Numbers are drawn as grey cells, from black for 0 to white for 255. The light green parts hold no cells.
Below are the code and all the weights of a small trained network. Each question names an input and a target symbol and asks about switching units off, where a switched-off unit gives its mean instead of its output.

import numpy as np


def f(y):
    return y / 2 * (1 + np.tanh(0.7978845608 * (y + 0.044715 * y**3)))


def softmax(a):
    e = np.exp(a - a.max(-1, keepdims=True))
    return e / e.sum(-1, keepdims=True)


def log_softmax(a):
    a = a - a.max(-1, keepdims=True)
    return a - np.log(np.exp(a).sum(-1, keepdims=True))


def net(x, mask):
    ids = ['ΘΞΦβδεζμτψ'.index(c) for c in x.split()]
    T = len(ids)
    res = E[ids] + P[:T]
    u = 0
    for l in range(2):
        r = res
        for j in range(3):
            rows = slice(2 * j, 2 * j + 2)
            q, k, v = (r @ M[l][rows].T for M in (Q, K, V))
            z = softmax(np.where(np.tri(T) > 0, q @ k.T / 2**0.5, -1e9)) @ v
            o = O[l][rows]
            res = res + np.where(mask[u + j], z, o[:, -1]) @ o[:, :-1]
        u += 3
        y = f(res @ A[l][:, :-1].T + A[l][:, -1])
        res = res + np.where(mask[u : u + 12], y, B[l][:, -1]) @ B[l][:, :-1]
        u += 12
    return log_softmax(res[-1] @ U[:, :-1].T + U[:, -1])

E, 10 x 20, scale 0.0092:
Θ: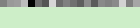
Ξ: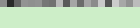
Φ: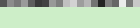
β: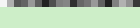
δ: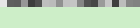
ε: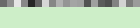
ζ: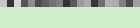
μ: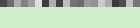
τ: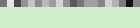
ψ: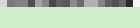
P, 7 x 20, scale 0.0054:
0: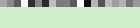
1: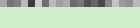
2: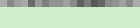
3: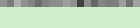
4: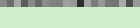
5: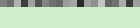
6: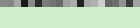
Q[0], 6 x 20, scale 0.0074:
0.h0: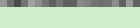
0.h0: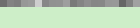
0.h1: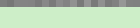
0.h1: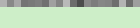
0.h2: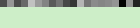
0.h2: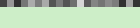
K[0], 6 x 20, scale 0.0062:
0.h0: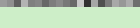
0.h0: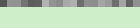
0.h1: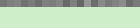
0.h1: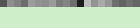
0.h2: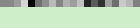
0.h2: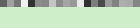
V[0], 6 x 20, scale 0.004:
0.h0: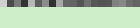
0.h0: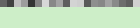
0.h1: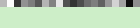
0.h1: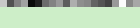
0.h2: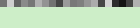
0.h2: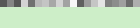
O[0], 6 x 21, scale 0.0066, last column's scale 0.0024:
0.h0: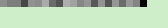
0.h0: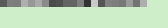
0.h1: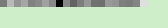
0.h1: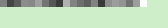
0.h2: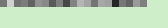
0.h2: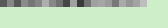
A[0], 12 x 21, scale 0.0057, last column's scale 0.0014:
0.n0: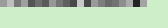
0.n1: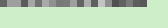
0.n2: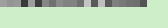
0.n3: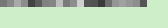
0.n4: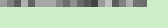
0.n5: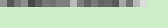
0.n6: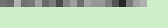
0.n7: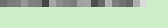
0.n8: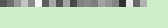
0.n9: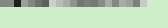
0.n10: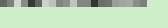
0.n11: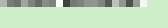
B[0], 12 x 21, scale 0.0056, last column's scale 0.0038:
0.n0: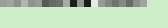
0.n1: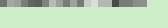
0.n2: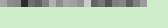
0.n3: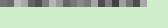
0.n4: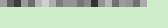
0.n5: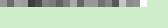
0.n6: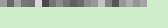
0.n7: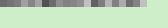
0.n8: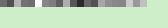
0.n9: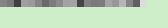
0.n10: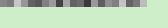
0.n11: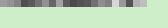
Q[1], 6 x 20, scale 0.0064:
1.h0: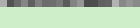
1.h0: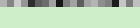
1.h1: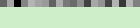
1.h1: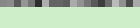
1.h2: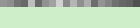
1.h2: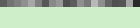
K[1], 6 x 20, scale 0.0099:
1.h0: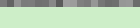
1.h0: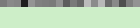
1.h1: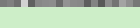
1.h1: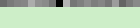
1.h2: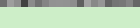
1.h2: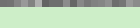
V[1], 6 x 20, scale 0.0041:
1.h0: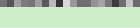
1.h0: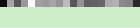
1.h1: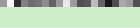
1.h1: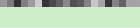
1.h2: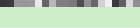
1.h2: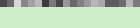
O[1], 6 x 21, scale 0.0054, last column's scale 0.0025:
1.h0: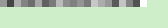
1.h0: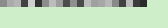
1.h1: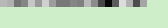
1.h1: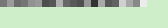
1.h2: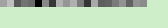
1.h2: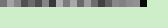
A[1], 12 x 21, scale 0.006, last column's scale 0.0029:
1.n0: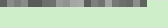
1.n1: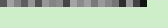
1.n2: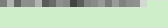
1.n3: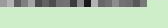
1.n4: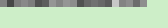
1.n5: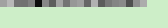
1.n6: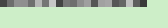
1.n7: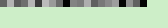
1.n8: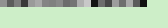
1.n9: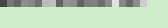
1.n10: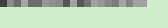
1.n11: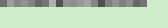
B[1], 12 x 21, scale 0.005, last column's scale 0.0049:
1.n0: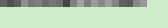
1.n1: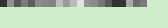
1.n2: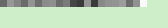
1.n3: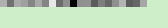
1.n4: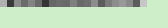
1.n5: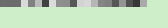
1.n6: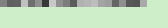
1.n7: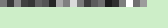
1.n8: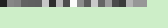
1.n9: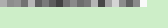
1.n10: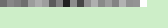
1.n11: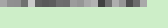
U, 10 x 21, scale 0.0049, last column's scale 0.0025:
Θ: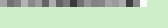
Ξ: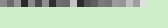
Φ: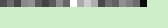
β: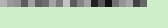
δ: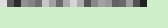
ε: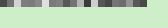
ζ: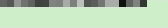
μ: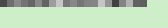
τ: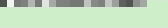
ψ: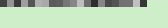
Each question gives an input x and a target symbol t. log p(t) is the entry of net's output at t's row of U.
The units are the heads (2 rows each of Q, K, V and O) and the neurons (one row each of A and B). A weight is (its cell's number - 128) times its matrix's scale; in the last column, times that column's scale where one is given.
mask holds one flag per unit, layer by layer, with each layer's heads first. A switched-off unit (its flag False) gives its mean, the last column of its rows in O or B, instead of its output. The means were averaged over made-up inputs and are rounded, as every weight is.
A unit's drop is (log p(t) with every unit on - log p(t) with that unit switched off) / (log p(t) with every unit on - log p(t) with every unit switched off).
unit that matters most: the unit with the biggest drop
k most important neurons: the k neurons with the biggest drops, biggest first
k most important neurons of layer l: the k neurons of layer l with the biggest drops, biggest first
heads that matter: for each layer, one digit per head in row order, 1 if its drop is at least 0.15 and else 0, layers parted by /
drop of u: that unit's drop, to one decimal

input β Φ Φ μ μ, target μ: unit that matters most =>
1.h0
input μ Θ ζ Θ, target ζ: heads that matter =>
001 / 010
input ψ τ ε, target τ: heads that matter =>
011 / 100
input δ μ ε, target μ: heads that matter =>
000 / 110
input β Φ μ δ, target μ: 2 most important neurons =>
0.n8; 1.n9
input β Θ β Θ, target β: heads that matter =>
001 / 010
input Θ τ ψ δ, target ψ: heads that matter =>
001 / 100
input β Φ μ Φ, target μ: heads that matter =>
000 / 110
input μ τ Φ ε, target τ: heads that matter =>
001 / 100
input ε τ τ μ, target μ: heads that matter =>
010 / 100
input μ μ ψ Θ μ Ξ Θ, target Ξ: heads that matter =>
001 / 000
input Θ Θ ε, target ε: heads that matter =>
000 / 010
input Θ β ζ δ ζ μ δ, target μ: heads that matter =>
010 / 110
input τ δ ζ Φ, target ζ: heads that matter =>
001 / 010
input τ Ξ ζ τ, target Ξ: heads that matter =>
000 / 100
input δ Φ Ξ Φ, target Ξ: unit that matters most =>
0.h2
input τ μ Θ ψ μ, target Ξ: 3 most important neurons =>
0.n8; 0.n0; 1.n6
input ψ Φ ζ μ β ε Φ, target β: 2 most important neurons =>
0.n2; 1.n10
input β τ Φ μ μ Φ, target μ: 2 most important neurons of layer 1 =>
1.n9; 1.n11
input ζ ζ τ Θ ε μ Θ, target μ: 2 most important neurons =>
1.n9; 0.n8
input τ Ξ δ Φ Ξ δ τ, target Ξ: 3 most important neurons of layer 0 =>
0.n5; 0.n0; 0.n10
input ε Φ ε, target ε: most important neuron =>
0.n3
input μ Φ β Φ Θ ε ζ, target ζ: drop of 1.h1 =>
0.5
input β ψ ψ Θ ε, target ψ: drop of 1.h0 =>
0.7
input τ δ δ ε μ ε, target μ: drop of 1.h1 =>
0.3
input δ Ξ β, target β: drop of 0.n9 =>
0.0
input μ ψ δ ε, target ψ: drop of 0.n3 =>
-0.1
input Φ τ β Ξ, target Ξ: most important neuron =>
1.n5
